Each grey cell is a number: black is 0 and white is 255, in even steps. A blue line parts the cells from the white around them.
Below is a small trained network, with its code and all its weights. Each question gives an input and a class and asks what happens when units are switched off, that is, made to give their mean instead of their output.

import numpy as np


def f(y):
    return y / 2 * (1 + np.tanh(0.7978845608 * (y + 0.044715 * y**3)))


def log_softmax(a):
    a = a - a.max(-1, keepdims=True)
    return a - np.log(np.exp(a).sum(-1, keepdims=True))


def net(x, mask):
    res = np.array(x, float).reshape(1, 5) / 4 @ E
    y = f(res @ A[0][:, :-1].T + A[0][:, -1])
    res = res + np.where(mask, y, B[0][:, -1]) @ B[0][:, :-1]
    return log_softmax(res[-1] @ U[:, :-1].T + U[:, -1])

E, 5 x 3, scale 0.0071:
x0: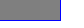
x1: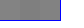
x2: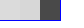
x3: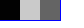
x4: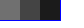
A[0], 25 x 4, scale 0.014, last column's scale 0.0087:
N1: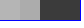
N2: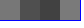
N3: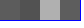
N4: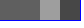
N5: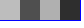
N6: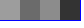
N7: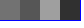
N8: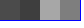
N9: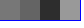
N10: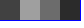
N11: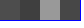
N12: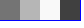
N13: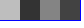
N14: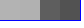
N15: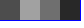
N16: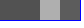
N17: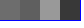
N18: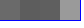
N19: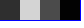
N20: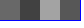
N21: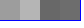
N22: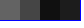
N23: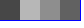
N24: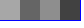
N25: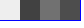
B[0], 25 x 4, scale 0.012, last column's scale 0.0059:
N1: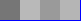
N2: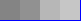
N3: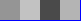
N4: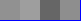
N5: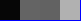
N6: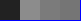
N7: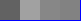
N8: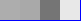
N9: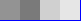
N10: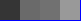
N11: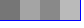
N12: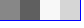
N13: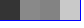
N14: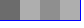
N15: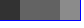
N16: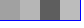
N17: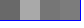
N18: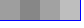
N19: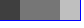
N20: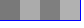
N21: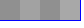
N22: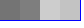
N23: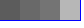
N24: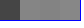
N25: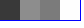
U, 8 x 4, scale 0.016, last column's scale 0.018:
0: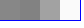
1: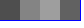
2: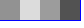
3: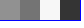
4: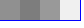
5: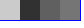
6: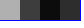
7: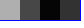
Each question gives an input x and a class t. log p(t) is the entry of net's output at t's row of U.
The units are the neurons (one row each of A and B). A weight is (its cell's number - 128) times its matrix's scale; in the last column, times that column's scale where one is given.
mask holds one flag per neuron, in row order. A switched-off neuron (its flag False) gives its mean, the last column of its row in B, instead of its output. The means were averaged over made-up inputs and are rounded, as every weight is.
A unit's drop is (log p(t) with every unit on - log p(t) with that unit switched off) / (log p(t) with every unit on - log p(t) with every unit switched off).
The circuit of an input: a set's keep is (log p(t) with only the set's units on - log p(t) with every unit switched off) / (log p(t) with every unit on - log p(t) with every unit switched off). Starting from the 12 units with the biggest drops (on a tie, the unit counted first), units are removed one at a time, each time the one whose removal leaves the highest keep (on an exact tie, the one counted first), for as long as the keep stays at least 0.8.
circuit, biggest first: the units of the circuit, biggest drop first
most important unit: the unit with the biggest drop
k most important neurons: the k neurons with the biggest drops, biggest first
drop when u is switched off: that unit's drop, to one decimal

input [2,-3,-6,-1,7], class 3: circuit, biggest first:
N22, N9
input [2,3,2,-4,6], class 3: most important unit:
N9
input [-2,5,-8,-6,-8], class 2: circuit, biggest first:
N3, N16
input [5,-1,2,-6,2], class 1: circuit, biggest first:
N25, N13, N5
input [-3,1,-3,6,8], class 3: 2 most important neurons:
N22, N9
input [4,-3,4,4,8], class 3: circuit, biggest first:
N9, N22
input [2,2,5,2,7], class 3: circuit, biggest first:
N9, N22, N2
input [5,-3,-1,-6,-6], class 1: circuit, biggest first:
N5, N25
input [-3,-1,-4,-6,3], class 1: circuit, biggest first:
N13, N25
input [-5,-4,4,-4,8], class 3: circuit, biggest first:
N9, N22
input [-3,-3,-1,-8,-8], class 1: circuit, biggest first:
N5, N25
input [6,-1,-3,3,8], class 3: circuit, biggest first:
N22, N9
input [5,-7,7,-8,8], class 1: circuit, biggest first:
N25, N13
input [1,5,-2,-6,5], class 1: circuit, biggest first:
N25, N13
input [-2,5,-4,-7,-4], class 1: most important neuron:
N5
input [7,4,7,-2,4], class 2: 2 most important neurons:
N1, N14
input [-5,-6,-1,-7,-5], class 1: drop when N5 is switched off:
0.3
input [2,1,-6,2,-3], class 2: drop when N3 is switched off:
0.2
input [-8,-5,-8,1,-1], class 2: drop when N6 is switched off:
0.0
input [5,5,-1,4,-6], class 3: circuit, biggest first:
N12
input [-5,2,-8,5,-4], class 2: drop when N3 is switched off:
0.1
